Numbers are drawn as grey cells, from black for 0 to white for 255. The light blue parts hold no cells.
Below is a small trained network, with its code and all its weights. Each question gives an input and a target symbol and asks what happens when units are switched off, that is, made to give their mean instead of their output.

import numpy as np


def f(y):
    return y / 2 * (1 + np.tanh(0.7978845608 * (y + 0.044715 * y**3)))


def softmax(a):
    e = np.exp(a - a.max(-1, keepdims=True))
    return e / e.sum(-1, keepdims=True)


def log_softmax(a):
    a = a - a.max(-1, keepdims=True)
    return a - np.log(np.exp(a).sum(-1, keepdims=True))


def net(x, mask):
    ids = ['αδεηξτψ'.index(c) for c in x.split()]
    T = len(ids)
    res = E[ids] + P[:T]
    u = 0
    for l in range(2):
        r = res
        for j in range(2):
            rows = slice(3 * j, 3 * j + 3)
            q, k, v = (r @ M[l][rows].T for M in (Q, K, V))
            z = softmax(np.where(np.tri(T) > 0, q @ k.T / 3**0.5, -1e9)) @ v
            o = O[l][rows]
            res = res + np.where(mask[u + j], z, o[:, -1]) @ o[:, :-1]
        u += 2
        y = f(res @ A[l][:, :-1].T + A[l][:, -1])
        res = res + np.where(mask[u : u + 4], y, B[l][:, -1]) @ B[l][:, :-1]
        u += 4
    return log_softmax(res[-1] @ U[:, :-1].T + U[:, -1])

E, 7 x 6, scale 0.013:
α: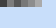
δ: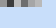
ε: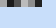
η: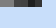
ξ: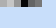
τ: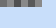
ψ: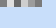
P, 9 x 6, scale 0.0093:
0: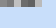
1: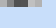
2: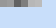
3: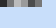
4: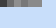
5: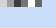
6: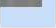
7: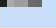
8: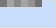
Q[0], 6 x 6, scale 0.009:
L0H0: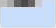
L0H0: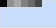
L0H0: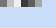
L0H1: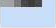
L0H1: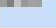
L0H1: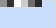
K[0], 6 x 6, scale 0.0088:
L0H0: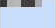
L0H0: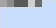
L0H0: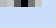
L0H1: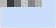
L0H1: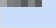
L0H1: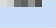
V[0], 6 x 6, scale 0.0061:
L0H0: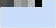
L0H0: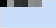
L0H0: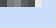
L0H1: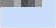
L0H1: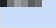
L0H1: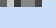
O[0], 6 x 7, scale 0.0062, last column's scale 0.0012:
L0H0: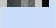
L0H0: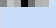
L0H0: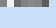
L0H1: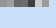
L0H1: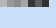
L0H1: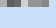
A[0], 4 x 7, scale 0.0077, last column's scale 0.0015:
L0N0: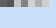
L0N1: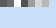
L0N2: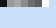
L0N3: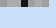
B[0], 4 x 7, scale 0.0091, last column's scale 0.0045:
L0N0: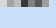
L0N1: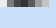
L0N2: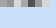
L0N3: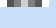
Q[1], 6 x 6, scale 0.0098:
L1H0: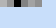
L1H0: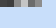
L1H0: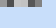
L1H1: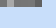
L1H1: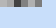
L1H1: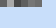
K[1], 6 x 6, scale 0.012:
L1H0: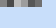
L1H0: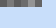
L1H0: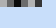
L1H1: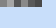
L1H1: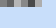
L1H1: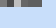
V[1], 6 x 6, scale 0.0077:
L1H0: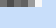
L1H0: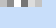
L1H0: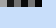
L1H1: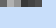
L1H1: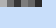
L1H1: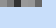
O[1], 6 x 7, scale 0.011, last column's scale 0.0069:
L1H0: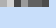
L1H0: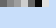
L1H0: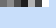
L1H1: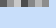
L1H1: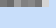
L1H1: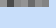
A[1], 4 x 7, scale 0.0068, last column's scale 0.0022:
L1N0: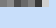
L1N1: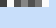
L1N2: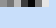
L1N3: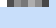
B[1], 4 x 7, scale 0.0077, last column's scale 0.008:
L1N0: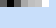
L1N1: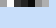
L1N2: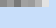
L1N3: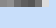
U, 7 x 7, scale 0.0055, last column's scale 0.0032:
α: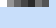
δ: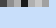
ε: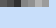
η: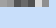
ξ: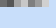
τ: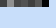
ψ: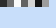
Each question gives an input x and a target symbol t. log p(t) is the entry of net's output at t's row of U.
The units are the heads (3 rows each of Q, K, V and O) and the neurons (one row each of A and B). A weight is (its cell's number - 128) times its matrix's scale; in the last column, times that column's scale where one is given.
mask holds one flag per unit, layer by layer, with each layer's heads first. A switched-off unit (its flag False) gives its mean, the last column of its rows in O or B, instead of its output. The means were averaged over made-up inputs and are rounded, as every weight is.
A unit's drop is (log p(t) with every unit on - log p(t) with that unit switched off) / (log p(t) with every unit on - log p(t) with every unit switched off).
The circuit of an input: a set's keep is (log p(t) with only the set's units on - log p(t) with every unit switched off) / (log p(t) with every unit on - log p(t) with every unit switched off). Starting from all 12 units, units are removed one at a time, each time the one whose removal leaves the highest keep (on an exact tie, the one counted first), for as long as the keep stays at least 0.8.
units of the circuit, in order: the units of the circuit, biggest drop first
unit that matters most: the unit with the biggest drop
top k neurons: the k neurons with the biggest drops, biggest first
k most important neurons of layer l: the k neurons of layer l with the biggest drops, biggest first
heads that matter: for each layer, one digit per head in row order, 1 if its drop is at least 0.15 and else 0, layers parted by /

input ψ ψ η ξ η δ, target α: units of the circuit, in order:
[L1N3; L0N0]
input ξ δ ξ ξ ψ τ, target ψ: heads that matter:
10 / 10
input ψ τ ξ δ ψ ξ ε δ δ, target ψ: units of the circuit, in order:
[L1H0; L0N3]
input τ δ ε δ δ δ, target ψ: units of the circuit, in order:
[L0N0; L1H0]
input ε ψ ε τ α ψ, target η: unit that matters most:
L1H0
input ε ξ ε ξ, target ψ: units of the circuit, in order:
[L1H0; L0H0]
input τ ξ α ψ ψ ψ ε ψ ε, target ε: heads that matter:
10 / 10
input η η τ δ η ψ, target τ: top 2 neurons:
[L1N1; L0N0]
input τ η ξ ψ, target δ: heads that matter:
00 / 10
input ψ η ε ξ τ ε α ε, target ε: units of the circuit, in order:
[L0H0; L1H0; L1N0]
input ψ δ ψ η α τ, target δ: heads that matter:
00 / 11
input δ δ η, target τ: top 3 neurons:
[L1N1; L0N0; L0N1]
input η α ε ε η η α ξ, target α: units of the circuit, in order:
[L0N3; L0H0]
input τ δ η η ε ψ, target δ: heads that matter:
00 / 11
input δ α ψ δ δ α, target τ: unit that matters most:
L1N1
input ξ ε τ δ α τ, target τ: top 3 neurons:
[L1N1; L0N0; L0N2]
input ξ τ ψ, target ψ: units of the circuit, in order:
[L0N3; L1H0]
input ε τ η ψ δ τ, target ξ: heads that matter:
00 / 10
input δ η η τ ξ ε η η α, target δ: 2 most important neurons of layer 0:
[L0N1; L0N3]
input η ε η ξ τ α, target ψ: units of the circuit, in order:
[L0N2; L0N3; L0H0; L1H0]
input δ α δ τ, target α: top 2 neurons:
[L1N1; L0N2]
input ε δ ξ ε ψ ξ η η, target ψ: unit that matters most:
L0N2
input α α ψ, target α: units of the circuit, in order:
[L1N1; L1H0; L1N0]
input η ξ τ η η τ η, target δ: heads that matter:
00 / 11
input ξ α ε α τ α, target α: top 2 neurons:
[L0N2; L1N0]
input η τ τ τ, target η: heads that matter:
00 / 10
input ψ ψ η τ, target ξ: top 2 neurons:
[L0N2; L0N1]
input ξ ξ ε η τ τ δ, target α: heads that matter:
01 / 00
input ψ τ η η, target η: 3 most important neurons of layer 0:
[L0N3; L0N2; L0N0]
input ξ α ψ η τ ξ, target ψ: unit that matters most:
L0N3
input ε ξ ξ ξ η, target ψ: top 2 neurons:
[L0N3; L0N2]
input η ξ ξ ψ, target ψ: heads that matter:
10 / 11
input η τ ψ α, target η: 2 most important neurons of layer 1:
[L1N0; L1N2]
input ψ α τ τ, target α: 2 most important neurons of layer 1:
[L1N1; L1N0]
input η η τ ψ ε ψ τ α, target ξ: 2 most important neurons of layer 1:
[L1N1; L1N3]
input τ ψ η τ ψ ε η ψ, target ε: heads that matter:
11 / 11
